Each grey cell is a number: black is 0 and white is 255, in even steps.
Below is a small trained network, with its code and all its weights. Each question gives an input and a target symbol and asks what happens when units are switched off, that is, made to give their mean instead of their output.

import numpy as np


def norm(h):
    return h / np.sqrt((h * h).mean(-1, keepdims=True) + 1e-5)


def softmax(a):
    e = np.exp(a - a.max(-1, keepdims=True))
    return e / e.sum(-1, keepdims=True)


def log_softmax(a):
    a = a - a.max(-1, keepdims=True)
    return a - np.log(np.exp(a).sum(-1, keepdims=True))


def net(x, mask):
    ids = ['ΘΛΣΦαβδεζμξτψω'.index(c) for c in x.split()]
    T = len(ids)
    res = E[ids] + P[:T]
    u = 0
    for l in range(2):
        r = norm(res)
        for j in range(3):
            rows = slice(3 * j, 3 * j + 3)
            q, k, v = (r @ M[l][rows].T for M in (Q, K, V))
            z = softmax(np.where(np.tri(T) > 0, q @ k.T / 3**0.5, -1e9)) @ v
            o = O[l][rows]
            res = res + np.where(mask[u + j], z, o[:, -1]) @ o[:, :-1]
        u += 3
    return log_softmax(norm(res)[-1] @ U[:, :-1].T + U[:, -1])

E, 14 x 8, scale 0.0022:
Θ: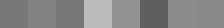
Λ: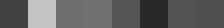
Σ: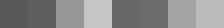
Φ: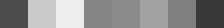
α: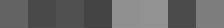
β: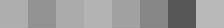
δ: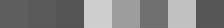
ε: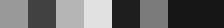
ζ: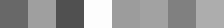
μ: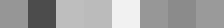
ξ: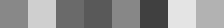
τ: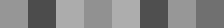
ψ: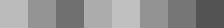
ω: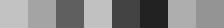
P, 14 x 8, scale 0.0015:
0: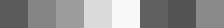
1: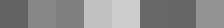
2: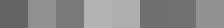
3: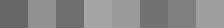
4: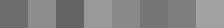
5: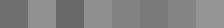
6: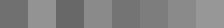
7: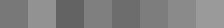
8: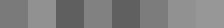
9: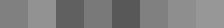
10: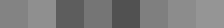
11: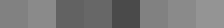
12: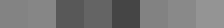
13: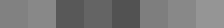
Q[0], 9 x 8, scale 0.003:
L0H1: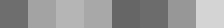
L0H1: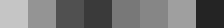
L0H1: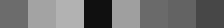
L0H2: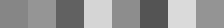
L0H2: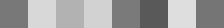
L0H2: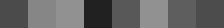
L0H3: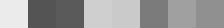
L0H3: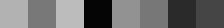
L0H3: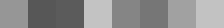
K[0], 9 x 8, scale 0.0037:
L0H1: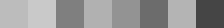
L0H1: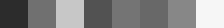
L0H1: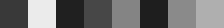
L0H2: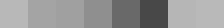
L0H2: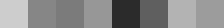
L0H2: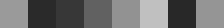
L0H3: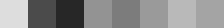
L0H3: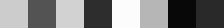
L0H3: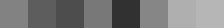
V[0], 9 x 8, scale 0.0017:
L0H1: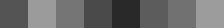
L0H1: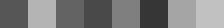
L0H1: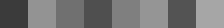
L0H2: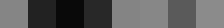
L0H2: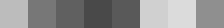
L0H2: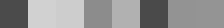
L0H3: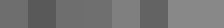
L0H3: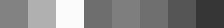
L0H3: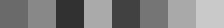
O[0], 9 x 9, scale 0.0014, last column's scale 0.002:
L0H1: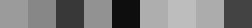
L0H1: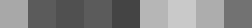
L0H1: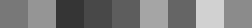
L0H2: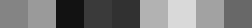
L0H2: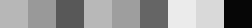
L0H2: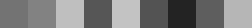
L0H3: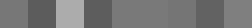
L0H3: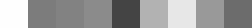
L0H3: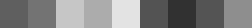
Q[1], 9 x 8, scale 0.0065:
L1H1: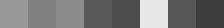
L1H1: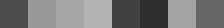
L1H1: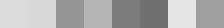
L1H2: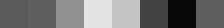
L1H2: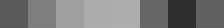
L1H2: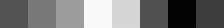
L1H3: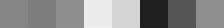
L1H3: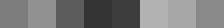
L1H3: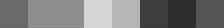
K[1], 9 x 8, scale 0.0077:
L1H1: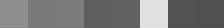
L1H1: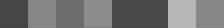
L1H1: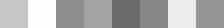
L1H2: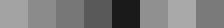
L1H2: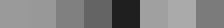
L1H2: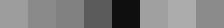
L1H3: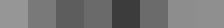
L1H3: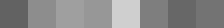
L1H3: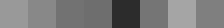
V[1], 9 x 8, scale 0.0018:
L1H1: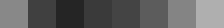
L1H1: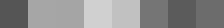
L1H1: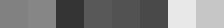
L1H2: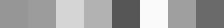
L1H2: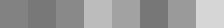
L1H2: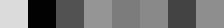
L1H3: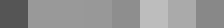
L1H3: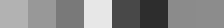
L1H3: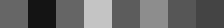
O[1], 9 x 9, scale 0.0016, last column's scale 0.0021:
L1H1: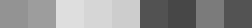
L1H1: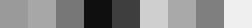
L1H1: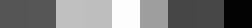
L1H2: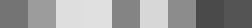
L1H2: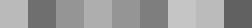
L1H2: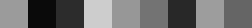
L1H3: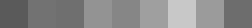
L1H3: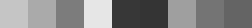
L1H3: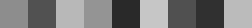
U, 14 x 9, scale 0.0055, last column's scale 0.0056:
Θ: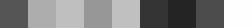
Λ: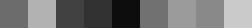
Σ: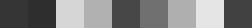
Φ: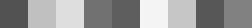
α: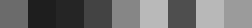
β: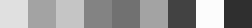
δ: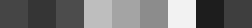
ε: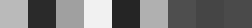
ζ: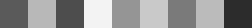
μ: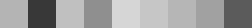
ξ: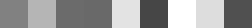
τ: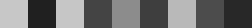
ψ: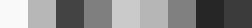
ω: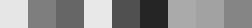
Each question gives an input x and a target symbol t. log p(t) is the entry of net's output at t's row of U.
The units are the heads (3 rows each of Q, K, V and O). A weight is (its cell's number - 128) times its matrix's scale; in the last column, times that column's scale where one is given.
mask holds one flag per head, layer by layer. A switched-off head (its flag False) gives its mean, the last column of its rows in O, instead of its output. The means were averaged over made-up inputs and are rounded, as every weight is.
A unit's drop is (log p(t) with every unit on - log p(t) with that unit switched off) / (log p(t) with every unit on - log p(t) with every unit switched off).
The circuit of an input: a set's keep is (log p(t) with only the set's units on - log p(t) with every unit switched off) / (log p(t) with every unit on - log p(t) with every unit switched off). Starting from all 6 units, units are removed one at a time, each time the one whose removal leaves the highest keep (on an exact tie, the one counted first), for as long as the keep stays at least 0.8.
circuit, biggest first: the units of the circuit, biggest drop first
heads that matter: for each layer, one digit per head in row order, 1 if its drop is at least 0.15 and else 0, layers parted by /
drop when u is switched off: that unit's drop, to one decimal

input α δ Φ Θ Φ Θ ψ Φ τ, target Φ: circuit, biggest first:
[L1H2]
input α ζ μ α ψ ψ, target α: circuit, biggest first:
[L1H2 L1H3 L0H2]
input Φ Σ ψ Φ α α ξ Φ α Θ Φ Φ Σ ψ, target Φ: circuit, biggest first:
[L1H2 L0H3]
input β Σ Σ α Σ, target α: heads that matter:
010 / 111
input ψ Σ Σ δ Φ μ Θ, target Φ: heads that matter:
000 / 110
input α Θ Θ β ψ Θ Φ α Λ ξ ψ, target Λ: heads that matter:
000 / 110
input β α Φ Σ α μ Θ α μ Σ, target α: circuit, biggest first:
[L1H2 L1H3 L0H2 L0H3]
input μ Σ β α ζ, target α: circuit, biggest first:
[L1H2 L1H1 L1H3 L0H2]
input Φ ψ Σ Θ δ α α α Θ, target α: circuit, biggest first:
[L1H2 L1H3]
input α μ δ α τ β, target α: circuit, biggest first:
[L1H2 L1H3 L0H2]
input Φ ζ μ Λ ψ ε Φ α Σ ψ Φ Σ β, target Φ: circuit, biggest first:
[L1H2 L0H3]
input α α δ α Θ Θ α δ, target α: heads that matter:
000 / 011
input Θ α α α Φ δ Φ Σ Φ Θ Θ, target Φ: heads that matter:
000 / 010
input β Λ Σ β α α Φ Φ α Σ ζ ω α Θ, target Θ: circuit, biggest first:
[L0H3]
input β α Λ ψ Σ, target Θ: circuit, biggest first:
[L0H3 L0H1]
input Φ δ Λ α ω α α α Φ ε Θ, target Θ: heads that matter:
000 / 000
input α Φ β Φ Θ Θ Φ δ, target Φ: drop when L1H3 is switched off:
0.0
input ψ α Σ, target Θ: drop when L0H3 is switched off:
0.6
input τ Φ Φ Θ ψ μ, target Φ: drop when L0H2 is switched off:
-0.2
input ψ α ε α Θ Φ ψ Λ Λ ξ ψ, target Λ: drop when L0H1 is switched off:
0.1
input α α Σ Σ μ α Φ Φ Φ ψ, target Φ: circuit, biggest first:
[L1H2]
